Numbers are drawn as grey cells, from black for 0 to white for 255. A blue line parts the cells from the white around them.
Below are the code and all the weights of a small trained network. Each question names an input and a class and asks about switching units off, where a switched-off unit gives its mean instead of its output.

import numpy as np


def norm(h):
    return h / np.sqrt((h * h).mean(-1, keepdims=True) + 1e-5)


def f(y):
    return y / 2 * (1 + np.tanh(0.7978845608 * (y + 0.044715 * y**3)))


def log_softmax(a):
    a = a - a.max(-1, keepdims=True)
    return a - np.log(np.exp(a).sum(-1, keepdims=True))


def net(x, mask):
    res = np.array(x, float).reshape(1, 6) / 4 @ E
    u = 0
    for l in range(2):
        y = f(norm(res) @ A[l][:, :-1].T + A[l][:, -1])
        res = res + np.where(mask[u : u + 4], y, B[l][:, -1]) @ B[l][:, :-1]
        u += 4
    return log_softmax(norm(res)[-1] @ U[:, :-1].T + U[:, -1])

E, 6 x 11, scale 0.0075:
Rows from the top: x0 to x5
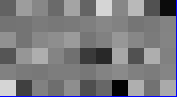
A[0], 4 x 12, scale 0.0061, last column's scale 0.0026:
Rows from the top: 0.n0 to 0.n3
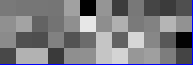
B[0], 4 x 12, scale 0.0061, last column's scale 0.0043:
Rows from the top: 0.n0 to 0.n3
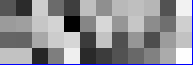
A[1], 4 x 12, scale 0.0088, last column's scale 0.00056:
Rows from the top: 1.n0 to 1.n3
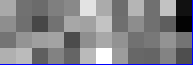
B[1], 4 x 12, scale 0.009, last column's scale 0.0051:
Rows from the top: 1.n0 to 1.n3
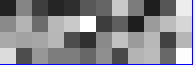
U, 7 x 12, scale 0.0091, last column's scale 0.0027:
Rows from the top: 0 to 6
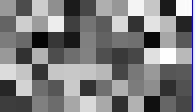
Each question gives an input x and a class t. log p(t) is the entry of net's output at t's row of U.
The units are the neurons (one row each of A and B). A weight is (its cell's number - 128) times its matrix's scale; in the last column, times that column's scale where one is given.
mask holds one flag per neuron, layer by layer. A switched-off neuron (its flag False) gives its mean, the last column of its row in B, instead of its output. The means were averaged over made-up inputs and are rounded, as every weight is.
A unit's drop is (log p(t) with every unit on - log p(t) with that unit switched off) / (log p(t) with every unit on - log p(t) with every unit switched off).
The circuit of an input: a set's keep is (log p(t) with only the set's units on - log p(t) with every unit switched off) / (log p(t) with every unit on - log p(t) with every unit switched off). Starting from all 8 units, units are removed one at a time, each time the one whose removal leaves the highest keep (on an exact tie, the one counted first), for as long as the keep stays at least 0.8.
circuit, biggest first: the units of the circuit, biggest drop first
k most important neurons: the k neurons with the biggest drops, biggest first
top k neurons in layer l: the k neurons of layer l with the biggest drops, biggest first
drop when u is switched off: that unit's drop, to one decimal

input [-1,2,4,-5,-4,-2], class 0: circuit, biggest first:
0.n1
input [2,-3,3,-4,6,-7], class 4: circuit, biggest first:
0.n3, 1.n1
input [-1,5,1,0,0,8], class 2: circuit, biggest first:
1.n0, 1.n3
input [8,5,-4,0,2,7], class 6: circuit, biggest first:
1.n3, 1.n2
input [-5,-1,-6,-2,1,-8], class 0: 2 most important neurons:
0.n1, 1.n3
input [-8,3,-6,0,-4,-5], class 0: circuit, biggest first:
0.n1, 1.n2, 1.n1
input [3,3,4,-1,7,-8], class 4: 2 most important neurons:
0.n3, 1.n0
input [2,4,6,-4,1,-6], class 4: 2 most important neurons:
0.n3, 1.n1
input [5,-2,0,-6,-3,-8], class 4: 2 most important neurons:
1.n1, 0.n3
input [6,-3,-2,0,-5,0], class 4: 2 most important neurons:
1.n0, 1.n1
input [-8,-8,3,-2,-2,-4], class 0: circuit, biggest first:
0.n1, 1.n1
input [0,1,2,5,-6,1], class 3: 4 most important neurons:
0.n1, 1.n0, 1.n2, 0.n0
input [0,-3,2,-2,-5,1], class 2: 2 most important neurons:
1.n0, 0.n3
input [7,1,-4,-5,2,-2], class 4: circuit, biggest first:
1.n1
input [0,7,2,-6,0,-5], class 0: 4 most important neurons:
0.n1, 1.n3, 1.n2, 1.n0
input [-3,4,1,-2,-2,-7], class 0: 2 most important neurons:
0.n1, 1.n3
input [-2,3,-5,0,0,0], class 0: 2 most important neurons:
0.n3, 1.n1
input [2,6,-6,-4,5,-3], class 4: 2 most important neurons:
1.n1, 0.n3
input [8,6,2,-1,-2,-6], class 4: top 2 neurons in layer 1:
1.n0, 1.n1
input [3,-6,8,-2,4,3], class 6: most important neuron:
0.n1
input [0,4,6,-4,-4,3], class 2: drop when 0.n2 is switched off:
-0.1
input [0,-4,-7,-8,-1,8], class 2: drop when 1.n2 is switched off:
-0.1
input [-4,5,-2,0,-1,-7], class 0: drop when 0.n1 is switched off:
0.8
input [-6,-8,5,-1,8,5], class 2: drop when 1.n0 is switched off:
0.3
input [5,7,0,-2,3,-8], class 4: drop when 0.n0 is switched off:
0.0
